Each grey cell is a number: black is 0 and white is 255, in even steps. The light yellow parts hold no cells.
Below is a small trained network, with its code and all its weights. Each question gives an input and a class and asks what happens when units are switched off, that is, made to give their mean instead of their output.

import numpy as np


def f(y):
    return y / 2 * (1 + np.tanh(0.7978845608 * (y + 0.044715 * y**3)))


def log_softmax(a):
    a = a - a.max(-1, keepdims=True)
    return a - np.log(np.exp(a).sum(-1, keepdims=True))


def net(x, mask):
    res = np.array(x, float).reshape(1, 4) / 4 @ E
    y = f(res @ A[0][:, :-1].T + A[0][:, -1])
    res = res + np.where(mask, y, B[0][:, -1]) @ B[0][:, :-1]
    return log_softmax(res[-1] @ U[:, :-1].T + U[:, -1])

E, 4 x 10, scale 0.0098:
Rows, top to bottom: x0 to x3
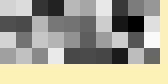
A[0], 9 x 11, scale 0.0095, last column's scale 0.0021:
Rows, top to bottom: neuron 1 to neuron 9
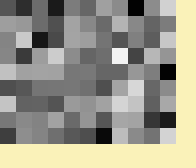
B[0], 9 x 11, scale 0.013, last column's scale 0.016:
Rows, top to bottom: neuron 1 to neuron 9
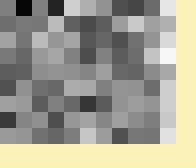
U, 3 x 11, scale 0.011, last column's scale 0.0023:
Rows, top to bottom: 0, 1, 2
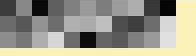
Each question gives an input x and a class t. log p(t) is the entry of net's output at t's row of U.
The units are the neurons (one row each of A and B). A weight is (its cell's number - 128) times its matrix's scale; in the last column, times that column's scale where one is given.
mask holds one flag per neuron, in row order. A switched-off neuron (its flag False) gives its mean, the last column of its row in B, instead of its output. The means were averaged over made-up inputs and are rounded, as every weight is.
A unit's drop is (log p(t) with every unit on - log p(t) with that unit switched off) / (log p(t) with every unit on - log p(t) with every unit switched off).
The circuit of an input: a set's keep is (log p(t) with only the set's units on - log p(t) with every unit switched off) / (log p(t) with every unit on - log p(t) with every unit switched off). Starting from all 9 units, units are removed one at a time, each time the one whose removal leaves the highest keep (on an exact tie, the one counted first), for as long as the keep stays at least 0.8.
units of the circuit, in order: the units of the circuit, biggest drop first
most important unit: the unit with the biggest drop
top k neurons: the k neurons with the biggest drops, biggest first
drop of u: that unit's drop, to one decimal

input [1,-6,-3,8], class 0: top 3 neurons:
neuron 1; neuron 4; neuron 8
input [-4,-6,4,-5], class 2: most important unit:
neuron 4
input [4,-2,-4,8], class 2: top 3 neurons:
neuron 1; neuron 3; neuron 9
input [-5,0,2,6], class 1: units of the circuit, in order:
neuron 9; neuron 7
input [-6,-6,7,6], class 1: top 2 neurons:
neuron 9; neuron 8
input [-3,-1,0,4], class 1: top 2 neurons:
neuron 7; neuron 2
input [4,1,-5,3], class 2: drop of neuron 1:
0.5
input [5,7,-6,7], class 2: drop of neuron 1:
0.6
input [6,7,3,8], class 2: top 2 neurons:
neuron 1; neuron 9
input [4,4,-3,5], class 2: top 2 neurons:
neuron 1; neuron 9
